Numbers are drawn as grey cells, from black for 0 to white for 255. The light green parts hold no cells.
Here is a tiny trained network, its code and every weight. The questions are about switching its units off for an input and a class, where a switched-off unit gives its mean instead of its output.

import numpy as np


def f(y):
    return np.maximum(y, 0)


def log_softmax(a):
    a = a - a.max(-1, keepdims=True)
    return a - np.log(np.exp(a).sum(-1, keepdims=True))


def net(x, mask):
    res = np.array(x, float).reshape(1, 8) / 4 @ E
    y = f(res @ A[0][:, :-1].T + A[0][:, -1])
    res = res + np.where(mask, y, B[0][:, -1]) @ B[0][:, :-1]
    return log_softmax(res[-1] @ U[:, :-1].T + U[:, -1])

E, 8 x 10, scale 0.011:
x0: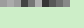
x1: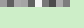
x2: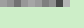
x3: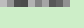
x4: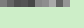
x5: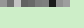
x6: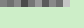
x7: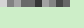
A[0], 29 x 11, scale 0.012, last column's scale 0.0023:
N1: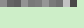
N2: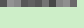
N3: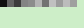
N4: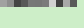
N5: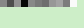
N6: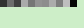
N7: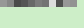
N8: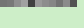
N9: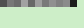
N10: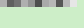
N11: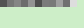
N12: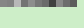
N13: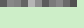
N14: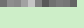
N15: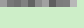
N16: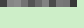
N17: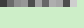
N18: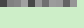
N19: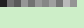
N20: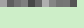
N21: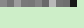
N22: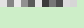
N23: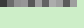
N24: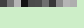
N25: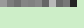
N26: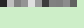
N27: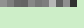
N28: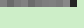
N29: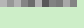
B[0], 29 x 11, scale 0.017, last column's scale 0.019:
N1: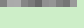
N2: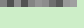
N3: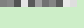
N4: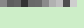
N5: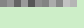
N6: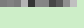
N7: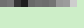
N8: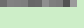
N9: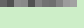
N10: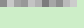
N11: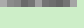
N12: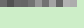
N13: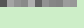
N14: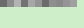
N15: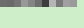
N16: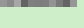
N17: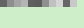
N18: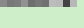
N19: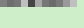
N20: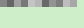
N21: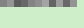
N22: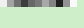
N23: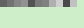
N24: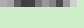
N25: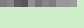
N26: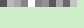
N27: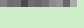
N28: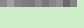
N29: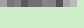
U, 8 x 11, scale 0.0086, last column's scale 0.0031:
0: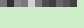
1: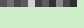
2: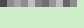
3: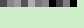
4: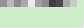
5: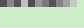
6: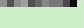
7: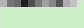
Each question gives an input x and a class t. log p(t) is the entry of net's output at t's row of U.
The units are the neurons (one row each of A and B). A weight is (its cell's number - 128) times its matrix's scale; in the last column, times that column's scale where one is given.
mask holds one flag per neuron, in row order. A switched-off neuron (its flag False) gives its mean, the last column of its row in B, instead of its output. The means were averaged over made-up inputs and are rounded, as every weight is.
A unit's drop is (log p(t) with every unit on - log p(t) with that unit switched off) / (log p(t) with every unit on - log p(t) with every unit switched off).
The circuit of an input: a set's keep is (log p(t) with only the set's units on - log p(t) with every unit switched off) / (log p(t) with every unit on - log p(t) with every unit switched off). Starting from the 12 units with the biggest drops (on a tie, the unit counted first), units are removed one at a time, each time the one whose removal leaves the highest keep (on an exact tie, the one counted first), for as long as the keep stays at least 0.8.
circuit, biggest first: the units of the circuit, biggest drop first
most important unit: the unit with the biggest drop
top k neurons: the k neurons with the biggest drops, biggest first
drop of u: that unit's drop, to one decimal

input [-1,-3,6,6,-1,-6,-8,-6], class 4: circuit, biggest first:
[N26]
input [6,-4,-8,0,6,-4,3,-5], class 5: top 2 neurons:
[N22 N3]
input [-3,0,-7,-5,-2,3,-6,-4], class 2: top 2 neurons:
[N22 N17]
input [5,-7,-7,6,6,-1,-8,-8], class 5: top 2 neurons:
[N22 N3]
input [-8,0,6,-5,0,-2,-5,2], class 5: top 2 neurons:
[N6 N26]
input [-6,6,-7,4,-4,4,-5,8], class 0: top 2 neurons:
[N22 N24]
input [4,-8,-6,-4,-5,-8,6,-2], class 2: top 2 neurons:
[N26 N22]
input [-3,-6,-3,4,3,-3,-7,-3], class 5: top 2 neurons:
[N22 N24]
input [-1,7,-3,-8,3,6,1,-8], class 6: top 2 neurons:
[N18 N23]
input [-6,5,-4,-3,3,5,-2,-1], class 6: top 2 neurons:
[N26 N10]
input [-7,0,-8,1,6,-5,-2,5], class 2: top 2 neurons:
[N22 N24]
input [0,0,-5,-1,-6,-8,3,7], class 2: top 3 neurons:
[N22 N24 N29]
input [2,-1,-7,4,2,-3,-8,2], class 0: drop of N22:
0.4
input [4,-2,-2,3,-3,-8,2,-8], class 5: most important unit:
N3
